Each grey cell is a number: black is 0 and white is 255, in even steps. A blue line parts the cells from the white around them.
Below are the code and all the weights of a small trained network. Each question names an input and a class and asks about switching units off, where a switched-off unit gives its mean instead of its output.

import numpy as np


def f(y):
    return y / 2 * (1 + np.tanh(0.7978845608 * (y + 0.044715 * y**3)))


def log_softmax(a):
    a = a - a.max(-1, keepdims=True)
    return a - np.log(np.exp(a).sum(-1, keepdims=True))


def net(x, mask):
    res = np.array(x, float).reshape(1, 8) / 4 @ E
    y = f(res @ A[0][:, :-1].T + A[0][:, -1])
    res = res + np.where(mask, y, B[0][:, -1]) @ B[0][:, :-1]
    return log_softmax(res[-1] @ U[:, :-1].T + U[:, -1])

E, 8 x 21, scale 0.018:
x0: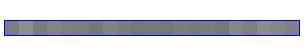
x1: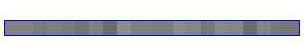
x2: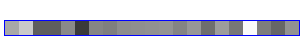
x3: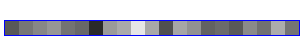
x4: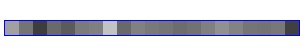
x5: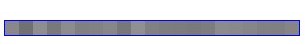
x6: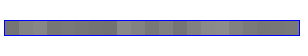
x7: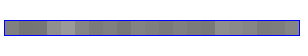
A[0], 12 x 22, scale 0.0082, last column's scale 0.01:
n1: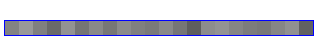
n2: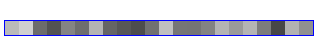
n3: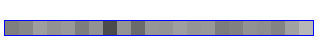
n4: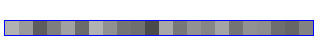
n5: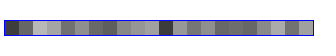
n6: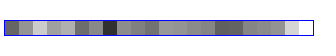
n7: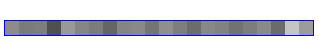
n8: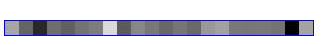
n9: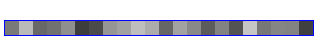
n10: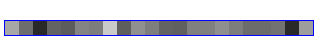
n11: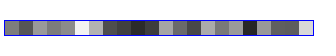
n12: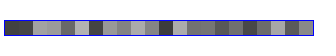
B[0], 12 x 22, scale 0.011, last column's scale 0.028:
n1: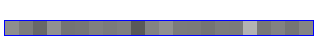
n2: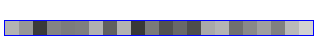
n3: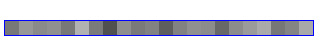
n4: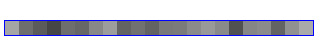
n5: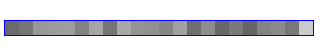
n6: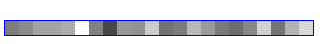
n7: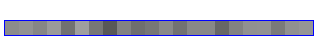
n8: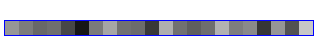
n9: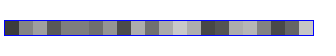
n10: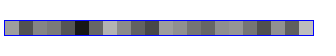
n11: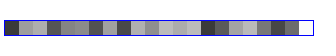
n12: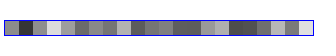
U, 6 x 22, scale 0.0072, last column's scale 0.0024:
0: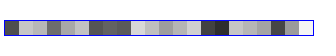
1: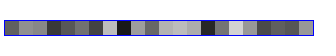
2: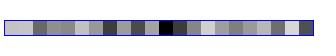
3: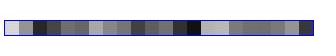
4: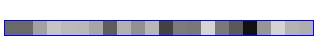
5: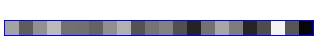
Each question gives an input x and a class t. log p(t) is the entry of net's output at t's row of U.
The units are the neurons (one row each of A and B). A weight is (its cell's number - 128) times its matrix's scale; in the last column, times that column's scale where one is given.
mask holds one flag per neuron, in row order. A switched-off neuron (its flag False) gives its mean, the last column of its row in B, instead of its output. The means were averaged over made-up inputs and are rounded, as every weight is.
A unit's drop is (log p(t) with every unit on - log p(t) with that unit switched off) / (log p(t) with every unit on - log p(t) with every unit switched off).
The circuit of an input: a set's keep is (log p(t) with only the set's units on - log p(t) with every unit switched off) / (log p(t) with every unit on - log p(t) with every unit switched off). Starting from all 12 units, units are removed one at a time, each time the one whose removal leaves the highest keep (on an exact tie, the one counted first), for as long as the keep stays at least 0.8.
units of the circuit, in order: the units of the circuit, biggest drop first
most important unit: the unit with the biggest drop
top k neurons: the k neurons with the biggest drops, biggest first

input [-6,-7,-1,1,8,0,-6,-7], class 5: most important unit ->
n11
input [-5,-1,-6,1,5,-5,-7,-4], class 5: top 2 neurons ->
[n12; n9]
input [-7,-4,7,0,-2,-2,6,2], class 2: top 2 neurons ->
[n11; n2]
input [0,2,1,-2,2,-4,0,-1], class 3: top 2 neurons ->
[n9; n11]
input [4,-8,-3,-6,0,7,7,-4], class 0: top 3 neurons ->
[n11; n8; n10]
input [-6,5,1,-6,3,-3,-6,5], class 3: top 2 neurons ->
[n2; n9]
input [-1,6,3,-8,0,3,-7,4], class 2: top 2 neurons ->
[n2; n8]
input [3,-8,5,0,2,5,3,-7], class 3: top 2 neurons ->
[n11; n2]
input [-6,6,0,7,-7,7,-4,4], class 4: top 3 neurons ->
[n11; n12; n5]
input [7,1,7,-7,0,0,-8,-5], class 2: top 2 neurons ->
[n8; n10]
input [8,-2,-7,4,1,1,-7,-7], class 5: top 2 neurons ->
[n6; n12]
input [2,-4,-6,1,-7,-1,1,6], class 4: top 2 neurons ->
[n12; n9]
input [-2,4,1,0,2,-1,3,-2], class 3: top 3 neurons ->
[n11; n9; n12]
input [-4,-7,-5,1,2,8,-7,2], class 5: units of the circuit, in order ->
[n12]
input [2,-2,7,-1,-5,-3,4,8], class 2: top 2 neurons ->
[n2; n11]
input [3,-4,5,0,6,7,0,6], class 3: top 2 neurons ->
[n11; n2]
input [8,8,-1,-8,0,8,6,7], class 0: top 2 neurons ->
[n11; n8]
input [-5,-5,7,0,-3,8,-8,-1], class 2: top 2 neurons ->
[n11; n2]
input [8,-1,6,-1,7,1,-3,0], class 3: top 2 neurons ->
[n11; n2]
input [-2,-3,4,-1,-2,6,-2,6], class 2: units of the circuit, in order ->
[n11]
